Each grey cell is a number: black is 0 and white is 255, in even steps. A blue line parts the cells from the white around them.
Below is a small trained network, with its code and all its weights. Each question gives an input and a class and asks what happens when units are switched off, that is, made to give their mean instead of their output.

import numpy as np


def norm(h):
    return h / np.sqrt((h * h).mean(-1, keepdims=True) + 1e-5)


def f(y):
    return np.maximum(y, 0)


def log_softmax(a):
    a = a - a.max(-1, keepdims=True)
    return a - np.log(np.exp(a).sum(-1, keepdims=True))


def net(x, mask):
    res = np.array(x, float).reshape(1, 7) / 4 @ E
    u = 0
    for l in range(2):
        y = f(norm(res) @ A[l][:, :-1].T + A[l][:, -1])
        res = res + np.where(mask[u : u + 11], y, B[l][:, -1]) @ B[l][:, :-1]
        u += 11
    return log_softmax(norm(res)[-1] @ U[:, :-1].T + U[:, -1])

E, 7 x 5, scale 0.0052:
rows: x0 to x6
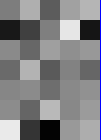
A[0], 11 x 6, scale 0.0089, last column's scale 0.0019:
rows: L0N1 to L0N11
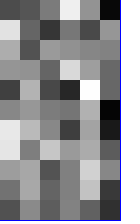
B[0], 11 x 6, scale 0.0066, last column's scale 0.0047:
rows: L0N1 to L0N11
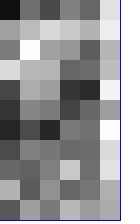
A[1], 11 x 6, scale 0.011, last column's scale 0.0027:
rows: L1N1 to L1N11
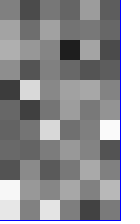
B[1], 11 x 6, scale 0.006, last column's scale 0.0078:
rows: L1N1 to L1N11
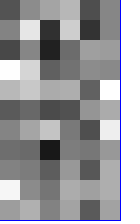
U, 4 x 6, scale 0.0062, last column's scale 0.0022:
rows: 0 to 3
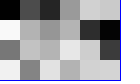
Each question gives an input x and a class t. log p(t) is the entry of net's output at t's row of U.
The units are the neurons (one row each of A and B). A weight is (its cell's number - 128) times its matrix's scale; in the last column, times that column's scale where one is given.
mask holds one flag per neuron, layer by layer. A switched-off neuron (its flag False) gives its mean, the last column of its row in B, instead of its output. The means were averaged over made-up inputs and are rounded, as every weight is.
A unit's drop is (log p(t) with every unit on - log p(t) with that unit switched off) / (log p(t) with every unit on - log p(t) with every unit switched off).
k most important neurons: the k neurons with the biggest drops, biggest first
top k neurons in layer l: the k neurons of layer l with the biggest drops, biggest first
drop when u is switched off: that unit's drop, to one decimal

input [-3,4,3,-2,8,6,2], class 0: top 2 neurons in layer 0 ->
L0N1, L0N2
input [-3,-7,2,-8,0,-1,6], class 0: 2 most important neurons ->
L0N7, L0N8
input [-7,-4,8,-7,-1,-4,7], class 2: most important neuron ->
L0N2
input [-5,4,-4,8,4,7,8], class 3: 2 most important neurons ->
L0N2, L1N10
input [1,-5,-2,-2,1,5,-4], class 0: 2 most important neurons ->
L0N7, L0N2
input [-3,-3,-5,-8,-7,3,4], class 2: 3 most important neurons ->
L0N2, L0N3, L0N8
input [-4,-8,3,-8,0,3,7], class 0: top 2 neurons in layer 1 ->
L1N3, L1N5
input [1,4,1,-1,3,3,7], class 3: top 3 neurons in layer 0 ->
L0N2, L0N4, L0N7
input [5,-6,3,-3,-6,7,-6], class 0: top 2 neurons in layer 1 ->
L1N3, L1N10
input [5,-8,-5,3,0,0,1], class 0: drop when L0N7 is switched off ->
0.3
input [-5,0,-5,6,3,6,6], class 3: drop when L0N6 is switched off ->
0.0
